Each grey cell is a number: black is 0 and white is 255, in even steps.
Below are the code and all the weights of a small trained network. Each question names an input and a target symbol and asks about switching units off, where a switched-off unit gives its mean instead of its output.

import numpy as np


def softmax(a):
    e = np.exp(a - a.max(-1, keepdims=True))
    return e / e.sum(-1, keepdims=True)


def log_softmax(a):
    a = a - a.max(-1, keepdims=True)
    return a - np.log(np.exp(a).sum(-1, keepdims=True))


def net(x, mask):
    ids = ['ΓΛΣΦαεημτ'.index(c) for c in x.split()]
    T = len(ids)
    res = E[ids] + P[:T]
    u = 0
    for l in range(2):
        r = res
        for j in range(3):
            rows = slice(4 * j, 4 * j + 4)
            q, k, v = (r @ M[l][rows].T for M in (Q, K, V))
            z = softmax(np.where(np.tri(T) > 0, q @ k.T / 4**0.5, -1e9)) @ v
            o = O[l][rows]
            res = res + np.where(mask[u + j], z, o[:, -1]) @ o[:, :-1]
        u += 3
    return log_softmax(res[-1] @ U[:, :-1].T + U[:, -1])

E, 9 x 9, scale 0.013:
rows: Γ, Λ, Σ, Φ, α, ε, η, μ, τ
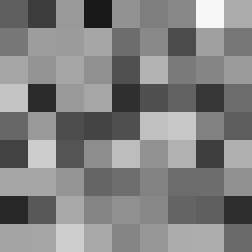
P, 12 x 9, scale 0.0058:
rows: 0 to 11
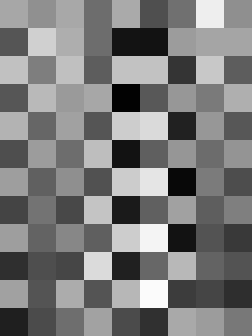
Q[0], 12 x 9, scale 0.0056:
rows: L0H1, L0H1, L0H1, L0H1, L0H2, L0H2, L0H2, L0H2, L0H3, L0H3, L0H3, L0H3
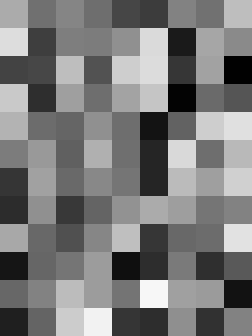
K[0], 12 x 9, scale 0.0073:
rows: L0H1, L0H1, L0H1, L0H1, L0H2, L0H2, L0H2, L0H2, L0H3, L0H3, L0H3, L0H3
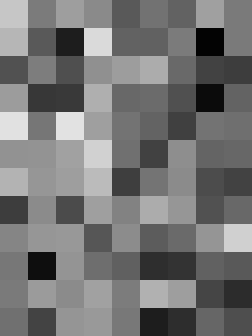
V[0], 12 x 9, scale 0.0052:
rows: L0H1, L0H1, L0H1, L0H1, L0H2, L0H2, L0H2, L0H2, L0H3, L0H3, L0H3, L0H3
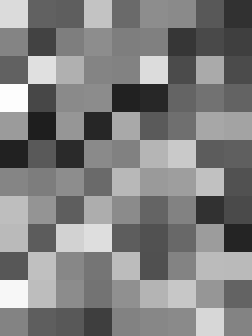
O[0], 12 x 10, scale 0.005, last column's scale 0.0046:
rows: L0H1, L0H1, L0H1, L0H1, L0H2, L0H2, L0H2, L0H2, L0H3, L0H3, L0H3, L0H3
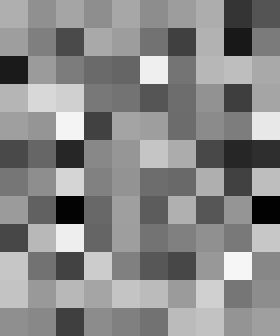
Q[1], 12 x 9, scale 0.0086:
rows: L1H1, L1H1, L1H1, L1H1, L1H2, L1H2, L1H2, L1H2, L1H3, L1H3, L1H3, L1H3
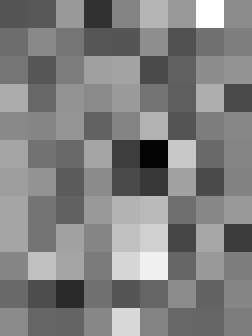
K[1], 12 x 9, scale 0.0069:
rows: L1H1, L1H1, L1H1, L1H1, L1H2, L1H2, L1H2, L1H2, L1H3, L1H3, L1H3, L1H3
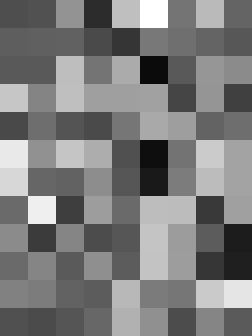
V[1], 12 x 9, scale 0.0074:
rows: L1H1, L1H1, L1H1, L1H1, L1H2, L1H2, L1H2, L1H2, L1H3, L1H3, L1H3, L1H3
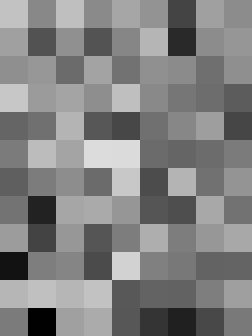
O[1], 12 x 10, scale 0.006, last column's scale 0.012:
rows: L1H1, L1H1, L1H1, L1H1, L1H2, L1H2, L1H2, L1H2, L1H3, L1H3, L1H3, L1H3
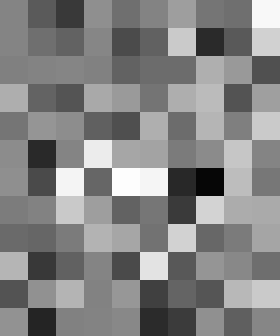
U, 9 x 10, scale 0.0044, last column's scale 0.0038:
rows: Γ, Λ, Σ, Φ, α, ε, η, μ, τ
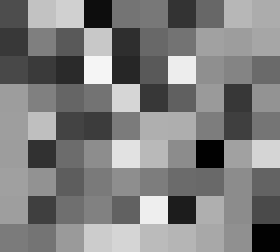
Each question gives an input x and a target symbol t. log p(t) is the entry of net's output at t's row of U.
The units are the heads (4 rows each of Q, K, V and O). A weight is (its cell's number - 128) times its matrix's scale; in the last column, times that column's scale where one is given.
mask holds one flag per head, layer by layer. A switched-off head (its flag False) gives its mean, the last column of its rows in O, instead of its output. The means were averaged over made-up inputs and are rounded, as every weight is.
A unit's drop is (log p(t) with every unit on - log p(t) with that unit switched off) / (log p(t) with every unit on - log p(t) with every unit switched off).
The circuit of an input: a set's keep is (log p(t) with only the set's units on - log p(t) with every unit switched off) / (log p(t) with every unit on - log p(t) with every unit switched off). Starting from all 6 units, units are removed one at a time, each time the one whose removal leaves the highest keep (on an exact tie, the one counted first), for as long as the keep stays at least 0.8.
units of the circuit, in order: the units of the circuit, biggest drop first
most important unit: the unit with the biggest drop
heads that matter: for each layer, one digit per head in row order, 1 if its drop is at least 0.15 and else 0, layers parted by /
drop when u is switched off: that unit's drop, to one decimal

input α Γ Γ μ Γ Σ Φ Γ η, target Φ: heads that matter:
100 / 101
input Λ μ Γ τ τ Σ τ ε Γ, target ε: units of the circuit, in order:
(L1H2; L0H1)
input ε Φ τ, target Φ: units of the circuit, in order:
(L1H3; L0H1)
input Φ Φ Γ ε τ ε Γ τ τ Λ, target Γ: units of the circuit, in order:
(L0H3; L1H3; L0H1)
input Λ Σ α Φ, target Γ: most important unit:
L1H1
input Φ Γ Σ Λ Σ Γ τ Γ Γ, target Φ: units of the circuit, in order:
(L0H1; L1H1; L1H3)
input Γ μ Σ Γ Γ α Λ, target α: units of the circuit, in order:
(L1H2; L0H2; L1H3)
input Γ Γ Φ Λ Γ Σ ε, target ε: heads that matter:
000 / 010
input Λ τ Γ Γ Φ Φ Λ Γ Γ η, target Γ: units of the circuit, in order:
(L1H1; L0H3; L1H3; L0H1)
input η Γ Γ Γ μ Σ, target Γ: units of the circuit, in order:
(L1H1; L0H1; L1H2)
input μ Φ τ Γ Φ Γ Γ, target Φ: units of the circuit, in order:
(L0H1; L1H3)
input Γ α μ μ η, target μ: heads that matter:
001 / 001
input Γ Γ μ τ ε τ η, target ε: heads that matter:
010 / 010
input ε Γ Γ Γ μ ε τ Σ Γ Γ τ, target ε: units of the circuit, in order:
(L1H2; L0H2)
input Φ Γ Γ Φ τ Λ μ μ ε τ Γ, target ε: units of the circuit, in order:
(L1H2)
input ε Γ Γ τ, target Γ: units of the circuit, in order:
(L0H1; L1H1; L1H2)
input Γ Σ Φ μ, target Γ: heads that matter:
101 / 100
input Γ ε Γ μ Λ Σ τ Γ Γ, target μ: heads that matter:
011 / 001
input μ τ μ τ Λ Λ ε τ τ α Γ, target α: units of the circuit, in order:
(L0H2; L1H3; L1H2)
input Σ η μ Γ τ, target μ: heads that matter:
000 / 001
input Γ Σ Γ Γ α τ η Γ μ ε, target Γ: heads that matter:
100 / 110
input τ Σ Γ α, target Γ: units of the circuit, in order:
(L1H1; L0H1)
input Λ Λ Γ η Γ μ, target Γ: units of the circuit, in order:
(L0H3; L1H1; L1H2)
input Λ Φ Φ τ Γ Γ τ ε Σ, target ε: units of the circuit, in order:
(L1H2)
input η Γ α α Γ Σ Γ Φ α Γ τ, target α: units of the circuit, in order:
(L0H2; L1H2; L1H3)
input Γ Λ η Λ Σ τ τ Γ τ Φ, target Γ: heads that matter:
001 / 110
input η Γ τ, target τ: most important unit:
L0H3
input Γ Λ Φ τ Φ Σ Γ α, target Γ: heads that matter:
001 / 100
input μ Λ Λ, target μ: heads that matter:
000 / 001
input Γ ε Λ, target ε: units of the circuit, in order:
(L1H2; L0H1)
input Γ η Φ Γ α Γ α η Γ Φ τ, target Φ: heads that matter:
101 / 001
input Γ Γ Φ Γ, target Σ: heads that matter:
011 / 001
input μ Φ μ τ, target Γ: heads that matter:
001 / 101
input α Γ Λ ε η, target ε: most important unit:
L1H2
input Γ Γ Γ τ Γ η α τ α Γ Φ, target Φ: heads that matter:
100 / 001
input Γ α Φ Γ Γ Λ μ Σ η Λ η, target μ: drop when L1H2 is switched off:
0.2
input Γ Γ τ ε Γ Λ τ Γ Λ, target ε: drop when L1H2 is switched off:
0.8
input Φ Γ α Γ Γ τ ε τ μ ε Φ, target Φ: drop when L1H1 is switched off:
0.1
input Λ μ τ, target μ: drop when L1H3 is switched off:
0.8
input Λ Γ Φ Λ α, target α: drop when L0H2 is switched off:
0.2
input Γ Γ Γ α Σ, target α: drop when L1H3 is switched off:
0.2
